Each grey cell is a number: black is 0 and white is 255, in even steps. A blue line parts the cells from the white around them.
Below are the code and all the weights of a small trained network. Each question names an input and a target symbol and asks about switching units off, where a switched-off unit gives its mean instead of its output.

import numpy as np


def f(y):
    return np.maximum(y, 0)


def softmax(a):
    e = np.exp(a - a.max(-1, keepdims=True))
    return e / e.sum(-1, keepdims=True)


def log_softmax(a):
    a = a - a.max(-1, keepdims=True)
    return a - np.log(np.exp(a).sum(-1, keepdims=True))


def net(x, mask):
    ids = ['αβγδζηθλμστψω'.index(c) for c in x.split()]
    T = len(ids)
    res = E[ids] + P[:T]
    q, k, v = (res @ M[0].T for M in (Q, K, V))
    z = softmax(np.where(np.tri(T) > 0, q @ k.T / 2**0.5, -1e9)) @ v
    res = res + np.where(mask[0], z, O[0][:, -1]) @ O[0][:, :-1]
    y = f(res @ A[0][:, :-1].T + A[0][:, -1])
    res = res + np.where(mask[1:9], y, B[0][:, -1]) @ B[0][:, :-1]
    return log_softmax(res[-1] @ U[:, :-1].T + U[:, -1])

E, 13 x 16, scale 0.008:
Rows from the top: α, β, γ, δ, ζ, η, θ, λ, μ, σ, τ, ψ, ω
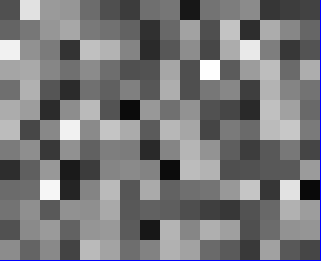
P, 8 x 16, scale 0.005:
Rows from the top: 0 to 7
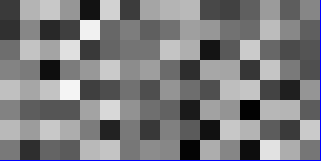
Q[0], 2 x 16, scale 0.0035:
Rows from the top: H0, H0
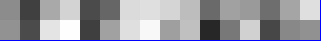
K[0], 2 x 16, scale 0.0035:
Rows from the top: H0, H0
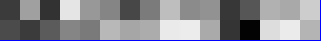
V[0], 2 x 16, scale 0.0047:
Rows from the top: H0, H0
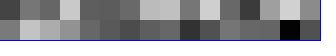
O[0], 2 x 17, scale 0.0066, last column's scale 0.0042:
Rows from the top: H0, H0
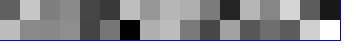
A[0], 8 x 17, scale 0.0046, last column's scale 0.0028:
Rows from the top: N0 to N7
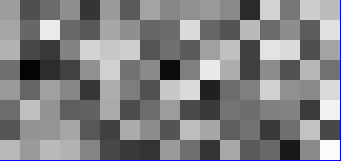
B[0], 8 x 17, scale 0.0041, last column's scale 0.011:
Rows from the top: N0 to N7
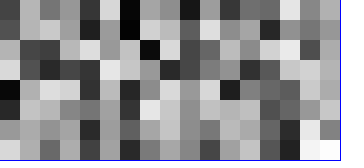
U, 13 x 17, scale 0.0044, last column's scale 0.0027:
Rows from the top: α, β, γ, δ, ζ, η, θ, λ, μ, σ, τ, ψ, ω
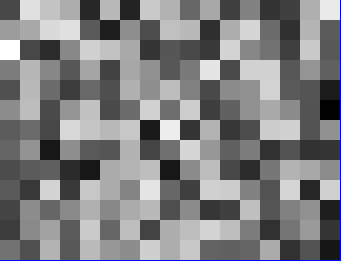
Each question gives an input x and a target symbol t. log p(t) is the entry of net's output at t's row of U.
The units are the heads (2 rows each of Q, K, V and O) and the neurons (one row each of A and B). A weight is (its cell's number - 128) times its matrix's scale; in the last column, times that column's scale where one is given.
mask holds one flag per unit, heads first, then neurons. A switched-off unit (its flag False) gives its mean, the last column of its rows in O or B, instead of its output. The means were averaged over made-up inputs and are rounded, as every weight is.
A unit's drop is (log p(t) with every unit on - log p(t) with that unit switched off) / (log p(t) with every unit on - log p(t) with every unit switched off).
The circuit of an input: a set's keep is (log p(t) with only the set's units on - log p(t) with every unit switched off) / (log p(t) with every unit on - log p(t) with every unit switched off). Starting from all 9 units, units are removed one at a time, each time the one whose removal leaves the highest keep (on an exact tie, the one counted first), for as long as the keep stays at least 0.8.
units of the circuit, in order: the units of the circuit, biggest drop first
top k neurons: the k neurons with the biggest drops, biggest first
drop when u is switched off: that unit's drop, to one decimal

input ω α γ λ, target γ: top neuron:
[N3]
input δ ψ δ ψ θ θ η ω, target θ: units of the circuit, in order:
[N2 H0 N7]
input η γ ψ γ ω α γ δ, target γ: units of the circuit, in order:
[H0 N3]
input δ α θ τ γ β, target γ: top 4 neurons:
[N2 N3 N1 N7]
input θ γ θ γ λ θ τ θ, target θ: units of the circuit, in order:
[N2 H0]
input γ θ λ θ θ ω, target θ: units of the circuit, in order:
[N2 H0]
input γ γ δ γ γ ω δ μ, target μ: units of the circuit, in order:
[N3 N7]
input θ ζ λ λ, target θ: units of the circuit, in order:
[H0 N7 N2]
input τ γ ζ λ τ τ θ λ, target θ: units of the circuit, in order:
[N2 N7 H0]
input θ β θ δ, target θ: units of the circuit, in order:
[H0 N7 N2]
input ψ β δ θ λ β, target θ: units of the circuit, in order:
[N2 H0 N7]
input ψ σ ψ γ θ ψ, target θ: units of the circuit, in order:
[N2 H0]
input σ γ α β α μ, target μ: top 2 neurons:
[N3 N7]
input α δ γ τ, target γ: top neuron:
[N4]
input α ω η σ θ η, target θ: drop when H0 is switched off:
0.1
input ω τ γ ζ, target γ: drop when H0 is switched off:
0.7
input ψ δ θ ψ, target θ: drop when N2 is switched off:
0.2
